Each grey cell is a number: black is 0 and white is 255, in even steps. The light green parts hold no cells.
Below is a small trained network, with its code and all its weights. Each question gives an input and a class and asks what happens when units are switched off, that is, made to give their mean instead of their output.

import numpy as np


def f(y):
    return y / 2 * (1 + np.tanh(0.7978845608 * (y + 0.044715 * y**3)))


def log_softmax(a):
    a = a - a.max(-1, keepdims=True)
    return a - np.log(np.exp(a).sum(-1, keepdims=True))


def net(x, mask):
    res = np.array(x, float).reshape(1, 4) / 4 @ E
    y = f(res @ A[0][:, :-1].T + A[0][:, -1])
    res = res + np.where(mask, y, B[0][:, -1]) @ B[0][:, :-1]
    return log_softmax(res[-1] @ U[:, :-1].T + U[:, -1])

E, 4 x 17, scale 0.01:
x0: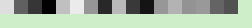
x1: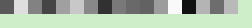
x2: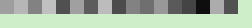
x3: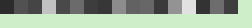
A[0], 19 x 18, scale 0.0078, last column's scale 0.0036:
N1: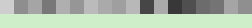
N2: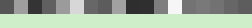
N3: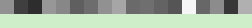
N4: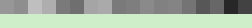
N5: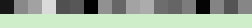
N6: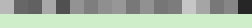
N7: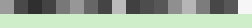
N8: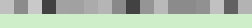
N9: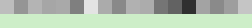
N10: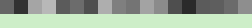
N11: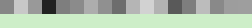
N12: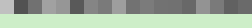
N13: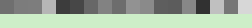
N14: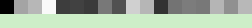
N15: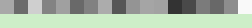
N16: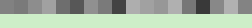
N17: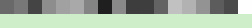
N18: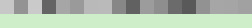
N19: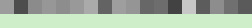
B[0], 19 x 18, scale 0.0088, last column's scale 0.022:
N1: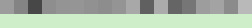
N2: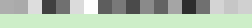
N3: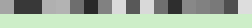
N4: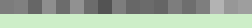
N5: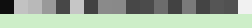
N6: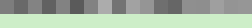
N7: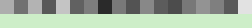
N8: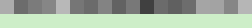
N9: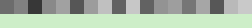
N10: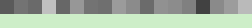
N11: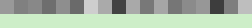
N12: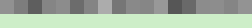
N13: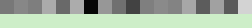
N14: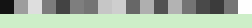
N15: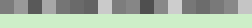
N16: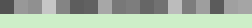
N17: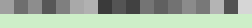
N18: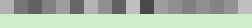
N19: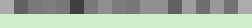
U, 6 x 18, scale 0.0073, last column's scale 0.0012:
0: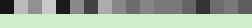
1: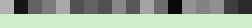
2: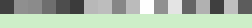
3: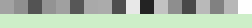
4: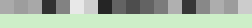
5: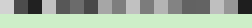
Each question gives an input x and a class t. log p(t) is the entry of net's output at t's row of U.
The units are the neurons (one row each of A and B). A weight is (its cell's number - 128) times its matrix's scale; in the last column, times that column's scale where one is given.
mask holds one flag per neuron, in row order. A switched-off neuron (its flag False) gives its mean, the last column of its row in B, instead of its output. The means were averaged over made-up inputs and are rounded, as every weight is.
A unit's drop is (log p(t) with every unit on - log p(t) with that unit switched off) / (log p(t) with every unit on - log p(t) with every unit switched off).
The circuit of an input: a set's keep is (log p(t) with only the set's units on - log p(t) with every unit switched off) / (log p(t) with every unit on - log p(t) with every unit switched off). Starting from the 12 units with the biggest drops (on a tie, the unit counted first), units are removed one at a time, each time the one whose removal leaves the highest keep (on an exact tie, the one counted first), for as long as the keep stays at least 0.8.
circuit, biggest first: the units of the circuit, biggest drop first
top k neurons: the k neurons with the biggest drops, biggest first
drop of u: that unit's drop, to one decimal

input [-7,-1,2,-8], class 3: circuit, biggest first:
[N9]
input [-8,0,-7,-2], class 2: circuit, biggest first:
[N9 N11]
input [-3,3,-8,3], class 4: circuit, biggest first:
[N3 N5]
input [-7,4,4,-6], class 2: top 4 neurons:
[N14 N9 N11 N18]
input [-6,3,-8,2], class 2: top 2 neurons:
[N5 N13]
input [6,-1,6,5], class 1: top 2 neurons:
[N3 N7]
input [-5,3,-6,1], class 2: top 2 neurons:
[N5 N13]
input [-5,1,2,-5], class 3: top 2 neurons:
[N9 N18]
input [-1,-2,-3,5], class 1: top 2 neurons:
[N3 N15]
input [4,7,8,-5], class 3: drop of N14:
0.2
